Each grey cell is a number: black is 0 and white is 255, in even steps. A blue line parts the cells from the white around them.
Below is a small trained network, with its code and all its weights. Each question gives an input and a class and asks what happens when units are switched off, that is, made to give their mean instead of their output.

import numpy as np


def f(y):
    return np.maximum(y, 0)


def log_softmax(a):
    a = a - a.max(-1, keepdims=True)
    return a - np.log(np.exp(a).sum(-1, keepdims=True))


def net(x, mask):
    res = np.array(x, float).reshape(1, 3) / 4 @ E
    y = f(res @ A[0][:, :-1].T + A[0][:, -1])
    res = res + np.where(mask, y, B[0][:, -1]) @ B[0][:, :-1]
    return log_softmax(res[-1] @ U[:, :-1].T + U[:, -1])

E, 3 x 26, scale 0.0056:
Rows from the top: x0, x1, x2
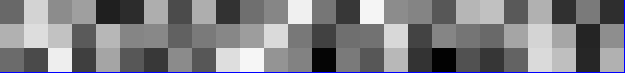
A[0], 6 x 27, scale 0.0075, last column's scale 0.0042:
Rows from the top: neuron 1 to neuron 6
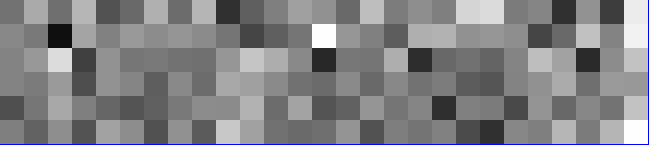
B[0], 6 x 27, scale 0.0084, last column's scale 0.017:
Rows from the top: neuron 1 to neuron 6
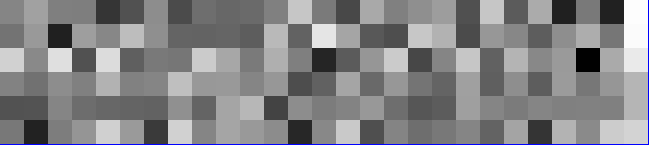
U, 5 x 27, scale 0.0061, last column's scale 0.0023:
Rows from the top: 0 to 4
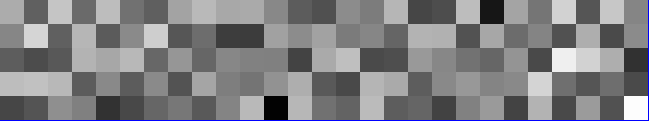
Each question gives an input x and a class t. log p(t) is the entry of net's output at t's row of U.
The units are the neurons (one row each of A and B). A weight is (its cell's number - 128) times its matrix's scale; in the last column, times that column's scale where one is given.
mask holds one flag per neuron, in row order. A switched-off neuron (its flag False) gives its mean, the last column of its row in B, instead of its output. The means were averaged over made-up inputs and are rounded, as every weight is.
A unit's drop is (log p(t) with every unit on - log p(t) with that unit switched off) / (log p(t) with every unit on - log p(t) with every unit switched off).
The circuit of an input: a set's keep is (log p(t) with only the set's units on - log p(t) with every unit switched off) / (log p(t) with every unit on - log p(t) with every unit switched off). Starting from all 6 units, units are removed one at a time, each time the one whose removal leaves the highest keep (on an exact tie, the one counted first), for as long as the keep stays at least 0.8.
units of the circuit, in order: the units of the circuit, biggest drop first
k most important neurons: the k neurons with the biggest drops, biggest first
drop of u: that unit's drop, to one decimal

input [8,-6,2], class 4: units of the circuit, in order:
[neuron 5]
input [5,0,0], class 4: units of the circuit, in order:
[neuron 2; neuron 3]
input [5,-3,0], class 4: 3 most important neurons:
[neuron 2; neuron 5; neuron 3]
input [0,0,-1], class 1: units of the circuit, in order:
[neuron 3; neuron 6]
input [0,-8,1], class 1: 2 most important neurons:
[neuron 6; neuron 4]
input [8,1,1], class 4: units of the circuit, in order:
[neuron 5; neuron 3]
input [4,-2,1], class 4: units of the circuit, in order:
[neuron 2; neuron 3]
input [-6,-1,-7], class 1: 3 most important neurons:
[neuron 6; neuron 4; neuron 5]
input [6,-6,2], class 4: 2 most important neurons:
[neuron 5; neuron 2]
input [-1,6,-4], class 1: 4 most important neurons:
[neuron 3; neuron 6; neuron 5; neuron 4]
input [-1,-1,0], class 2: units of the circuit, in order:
[neuron 3; neuron 1]
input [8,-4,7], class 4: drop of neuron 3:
-0.2
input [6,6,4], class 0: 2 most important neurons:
[neuron 3; neuron 1]
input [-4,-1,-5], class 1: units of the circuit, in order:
[neuron 6]
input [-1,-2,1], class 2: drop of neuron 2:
-0.1
